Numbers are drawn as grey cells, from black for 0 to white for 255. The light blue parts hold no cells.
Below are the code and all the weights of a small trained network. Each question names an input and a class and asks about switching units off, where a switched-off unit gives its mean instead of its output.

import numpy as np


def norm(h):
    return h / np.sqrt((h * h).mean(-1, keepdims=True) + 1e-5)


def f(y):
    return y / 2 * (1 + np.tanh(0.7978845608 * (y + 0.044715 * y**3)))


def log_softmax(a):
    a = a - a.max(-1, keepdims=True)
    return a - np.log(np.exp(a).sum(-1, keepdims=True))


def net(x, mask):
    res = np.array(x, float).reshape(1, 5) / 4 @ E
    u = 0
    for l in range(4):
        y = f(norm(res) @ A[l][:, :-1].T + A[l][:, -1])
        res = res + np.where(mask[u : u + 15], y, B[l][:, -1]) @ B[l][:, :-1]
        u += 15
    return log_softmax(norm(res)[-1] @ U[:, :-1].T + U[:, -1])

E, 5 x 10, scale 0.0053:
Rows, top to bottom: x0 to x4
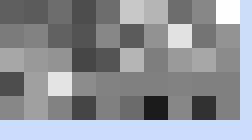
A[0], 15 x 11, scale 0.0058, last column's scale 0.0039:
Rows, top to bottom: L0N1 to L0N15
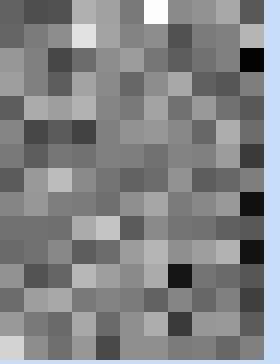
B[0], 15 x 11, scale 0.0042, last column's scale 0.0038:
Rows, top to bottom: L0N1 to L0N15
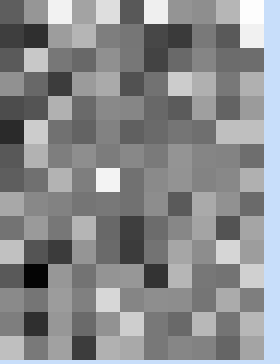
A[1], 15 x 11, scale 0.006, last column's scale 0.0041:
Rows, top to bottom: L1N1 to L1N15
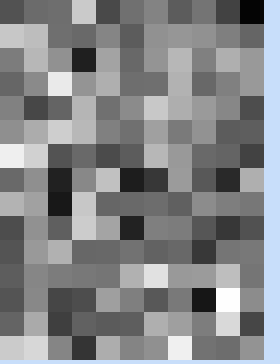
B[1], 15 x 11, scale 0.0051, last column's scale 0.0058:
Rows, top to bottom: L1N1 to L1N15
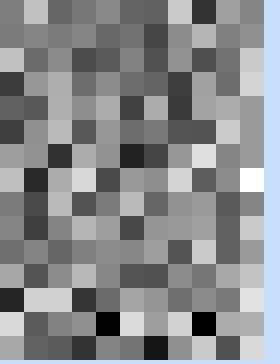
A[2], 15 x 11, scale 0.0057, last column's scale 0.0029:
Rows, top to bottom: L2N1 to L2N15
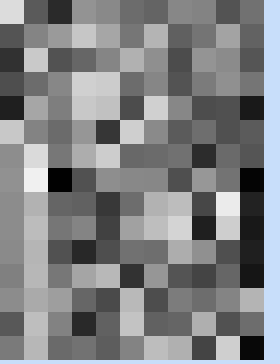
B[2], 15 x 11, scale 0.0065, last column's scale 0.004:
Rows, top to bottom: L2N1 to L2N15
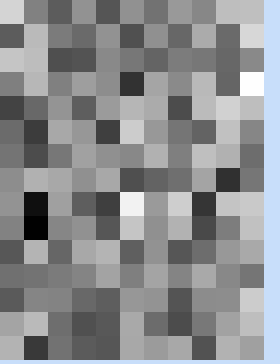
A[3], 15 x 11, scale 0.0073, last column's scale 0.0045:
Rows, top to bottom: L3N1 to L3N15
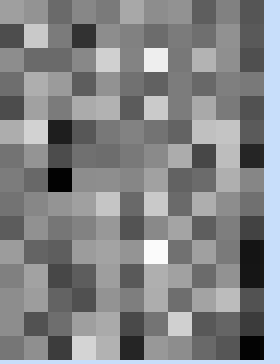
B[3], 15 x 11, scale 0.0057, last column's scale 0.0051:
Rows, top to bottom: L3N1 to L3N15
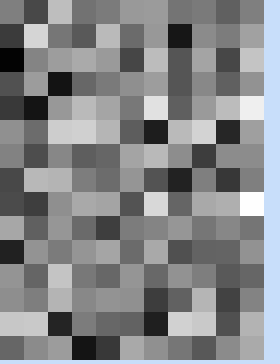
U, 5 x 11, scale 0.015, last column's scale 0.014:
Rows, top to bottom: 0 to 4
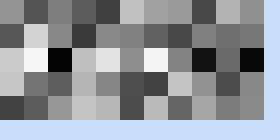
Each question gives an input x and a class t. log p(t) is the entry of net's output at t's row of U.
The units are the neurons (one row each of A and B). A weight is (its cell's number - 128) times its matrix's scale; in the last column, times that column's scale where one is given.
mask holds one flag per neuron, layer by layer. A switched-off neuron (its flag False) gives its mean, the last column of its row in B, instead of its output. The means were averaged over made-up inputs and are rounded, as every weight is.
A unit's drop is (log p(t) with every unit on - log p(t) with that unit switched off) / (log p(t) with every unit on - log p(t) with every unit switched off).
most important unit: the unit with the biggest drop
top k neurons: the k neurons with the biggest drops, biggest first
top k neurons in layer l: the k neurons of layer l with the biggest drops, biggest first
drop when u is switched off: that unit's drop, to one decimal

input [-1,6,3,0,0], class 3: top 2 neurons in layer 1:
(L1N15, L1N7)
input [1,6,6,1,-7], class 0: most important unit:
L1N14
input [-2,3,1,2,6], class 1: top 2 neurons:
(L1N13, L1N4)
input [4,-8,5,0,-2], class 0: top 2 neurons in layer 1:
(L1N10, L1N5)
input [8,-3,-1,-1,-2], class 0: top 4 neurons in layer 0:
(L0N6, L0N11, L0N8, L0N5)
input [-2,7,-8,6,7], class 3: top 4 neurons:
(L1N8, L0N1, L0N2, L3N14)
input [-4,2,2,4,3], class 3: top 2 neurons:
(L1N8, L1N13)
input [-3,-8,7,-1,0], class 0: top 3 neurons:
(L2N6, L1N13, L0N1)
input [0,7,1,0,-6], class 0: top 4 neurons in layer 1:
(L1N14, L1N3, L1N10, L1N11)
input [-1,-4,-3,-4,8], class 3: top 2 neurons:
(L1N8, L1N14)
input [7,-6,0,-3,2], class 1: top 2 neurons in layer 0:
(L0N14, L0N12)
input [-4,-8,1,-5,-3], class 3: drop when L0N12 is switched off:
0.2
